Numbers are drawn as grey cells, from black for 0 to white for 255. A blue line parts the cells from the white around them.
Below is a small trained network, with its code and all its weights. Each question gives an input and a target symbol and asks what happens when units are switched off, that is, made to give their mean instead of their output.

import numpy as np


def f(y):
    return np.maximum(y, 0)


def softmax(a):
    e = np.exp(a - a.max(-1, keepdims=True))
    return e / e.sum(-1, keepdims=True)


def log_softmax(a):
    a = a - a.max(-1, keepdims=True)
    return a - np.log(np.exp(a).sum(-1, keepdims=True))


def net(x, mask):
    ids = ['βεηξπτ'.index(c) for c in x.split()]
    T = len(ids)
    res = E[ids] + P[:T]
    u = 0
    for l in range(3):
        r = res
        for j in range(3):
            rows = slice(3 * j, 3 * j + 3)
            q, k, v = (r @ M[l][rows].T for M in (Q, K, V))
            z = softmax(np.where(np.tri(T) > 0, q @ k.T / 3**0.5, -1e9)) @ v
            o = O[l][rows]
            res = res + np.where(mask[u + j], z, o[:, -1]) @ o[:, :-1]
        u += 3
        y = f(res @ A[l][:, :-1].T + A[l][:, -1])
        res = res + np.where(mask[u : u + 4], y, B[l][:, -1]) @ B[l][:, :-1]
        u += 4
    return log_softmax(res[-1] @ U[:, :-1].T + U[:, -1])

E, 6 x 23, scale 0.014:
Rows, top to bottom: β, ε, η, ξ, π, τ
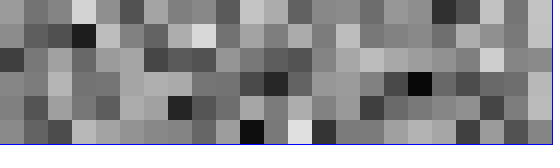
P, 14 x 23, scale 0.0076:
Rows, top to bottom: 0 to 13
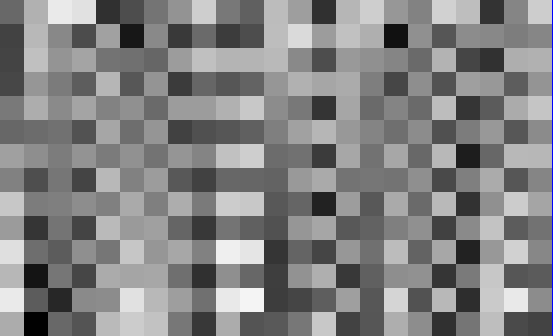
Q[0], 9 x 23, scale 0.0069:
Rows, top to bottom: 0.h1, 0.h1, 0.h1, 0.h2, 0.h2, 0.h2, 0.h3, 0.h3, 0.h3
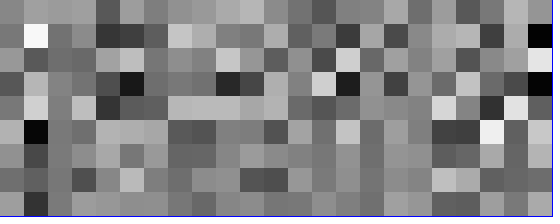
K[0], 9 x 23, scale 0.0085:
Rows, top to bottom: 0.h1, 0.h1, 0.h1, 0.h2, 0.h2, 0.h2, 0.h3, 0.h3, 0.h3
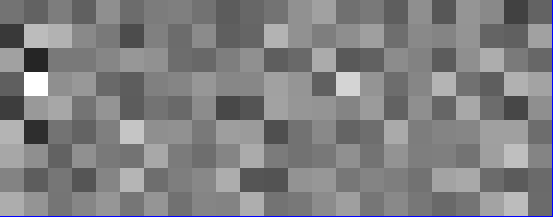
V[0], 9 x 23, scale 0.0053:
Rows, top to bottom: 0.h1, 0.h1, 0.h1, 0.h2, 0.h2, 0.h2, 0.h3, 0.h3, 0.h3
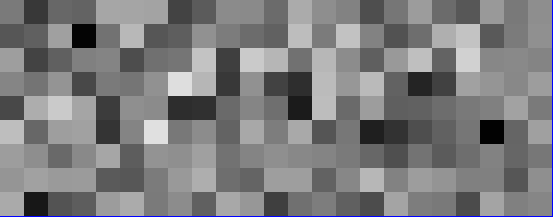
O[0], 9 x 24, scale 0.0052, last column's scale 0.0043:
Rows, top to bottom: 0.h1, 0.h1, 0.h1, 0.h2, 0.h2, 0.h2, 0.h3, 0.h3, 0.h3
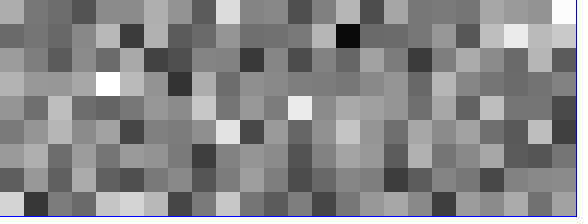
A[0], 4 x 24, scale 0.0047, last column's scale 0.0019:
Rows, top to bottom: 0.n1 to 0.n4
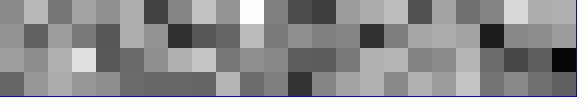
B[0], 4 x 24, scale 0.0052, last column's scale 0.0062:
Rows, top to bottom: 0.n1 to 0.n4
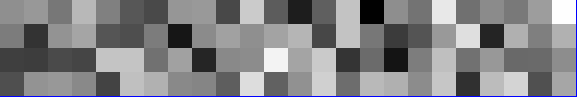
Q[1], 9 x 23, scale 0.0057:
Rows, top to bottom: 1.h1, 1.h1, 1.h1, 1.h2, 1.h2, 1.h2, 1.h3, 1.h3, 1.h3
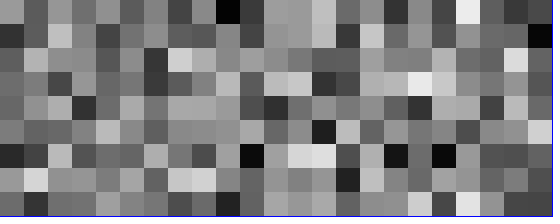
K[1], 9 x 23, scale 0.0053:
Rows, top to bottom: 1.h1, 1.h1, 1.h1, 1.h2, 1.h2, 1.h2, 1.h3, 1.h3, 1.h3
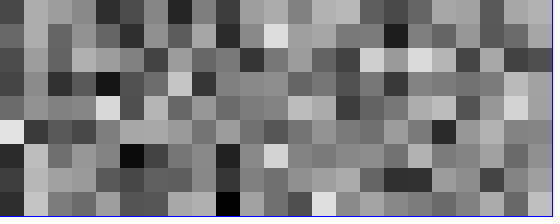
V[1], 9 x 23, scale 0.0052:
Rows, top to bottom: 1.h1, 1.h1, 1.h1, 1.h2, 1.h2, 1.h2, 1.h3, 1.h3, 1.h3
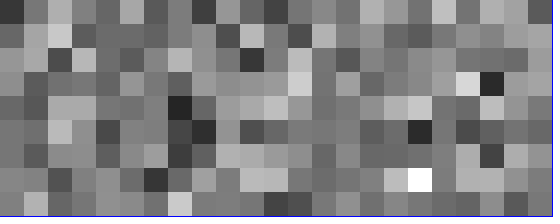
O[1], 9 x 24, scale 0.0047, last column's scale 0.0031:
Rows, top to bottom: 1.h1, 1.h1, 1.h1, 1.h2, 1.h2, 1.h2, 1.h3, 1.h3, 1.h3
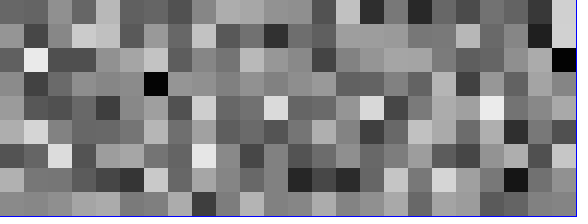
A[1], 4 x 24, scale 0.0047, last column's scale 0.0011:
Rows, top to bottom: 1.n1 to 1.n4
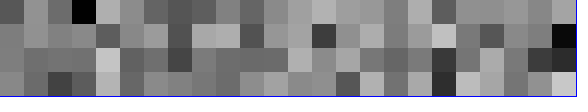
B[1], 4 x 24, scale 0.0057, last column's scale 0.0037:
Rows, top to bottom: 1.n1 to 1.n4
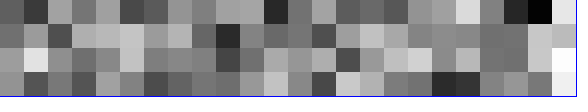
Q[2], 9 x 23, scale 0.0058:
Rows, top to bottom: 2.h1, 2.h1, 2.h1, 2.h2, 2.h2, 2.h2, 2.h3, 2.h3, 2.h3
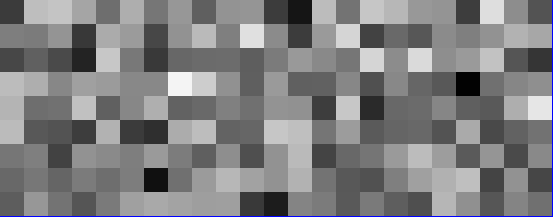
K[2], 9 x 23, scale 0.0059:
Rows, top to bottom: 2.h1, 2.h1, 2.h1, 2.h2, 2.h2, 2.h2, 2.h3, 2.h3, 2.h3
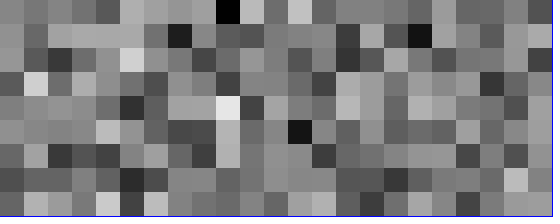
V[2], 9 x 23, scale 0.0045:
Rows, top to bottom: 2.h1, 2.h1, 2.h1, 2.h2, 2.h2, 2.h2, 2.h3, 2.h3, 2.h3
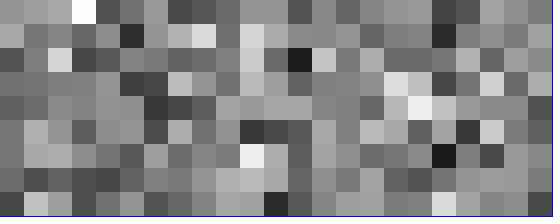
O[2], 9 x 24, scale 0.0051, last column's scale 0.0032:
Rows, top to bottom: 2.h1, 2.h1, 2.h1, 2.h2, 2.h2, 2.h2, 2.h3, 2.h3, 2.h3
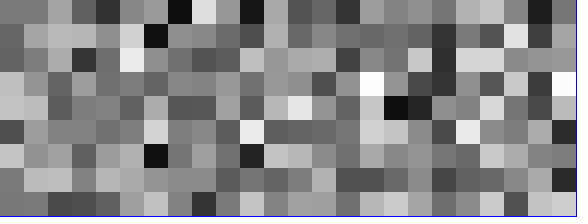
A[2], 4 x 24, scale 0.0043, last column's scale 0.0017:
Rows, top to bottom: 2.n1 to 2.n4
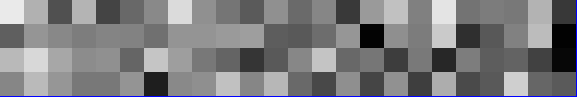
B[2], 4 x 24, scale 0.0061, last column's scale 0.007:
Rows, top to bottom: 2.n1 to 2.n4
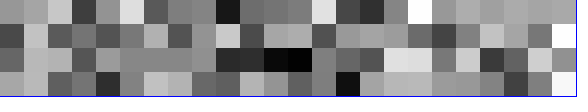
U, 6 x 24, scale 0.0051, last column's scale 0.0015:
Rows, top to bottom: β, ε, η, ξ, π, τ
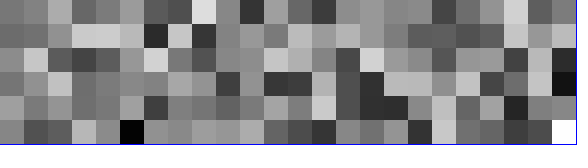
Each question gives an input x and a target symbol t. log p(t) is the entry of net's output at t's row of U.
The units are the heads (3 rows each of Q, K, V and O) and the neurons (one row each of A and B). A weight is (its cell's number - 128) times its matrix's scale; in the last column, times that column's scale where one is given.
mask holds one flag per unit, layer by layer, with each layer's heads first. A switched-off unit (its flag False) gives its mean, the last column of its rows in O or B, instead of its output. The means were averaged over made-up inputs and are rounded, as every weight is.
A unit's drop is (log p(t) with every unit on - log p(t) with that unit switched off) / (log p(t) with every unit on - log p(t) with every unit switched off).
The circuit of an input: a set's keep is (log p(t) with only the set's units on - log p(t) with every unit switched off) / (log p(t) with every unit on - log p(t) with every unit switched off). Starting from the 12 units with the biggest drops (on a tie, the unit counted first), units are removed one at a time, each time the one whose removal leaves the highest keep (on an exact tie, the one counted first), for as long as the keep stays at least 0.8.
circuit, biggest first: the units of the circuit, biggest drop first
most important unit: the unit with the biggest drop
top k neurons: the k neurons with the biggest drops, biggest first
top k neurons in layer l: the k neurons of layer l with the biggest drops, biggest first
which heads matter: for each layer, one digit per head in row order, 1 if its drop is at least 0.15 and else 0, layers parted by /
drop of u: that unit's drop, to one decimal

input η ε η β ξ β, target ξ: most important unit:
0.h1
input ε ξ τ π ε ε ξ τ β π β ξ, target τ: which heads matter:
010 / 010 / 001
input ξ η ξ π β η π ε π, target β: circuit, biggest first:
1.h3, 0.n2
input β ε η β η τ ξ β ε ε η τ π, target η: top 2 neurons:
0.n1, 2.n4
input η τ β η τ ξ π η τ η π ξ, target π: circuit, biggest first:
1.h2, 0.h2, 0.n2
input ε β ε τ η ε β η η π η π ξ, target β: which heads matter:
000 / 001 / 000
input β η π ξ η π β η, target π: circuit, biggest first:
2.h2, 0.h2, 0.n2
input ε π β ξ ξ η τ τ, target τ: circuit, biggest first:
2.h3, 2.h1
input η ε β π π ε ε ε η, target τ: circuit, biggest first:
0.h3, 1.h1, 0.n1, 1.h3
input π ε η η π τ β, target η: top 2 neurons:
0.n1, 2.n2
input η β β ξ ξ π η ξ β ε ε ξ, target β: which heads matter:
001 / 010 / 001
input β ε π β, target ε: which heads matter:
100 / 010 / 000
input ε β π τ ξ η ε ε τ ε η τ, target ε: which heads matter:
010 / 000 / 100
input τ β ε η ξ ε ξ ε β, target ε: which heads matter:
000 / 001 / 000
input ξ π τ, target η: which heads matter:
000 / 100 / 000
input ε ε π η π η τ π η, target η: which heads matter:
010 / 100 / 000
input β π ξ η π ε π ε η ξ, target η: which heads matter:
010 / 010 / 001
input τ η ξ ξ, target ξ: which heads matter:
000 / 010 / 000
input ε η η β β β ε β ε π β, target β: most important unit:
1.h3
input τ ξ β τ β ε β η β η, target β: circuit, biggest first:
0.h2, 2.h1
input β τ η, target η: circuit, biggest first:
1.h1, 2.n4
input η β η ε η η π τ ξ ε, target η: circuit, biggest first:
0.h1, 2.h1, 2.h2
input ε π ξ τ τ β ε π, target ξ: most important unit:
0.h2
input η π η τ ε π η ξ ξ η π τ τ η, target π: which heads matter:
010 / 100 / 010
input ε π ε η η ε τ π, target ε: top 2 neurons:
0.n2, 2.n4
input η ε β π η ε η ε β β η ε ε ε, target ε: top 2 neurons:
1.n4, 0.n1
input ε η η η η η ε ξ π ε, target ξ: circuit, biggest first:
2.h2, 0.h2, 1.n1
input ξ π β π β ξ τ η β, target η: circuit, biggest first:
1.h1
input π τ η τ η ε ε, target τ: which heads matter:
000 / 100 / 000
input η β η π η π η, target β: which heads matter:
000 / 001 / 000
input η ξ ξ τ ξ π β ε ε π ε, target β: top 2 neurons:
0.n1, 0.n2
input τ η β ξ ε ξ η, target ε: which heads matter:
000 / 001 / 000
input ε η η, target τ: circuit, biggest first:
1.h1, 0.n1, 1.h3
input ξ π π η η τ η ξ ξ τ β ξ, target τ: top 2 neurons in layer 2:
2.n1, 2.n2
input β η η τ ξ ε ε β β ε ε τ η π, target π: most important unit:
1.h1
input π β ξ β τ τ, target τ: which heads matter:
010 / 000 / 001
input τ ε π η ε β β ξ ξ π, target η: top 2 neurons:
0.n2, 0.n1
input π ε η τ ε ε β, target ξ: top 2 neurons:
2.n1, 0.n1
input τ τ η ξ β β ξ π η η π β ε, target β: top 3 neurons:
0.n2, 0.n1, 2.n2
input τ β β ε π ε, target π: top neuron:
0.n2
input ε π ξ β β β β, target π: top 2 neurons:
0.n3, 2.n1
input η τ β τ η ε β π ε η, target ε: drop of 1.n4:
0.1
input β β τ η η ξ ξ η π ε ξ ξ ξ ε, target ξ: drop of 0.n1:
0.0
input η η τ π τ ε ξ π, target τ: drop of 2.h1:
0.7
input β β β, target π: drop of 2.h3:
0.1
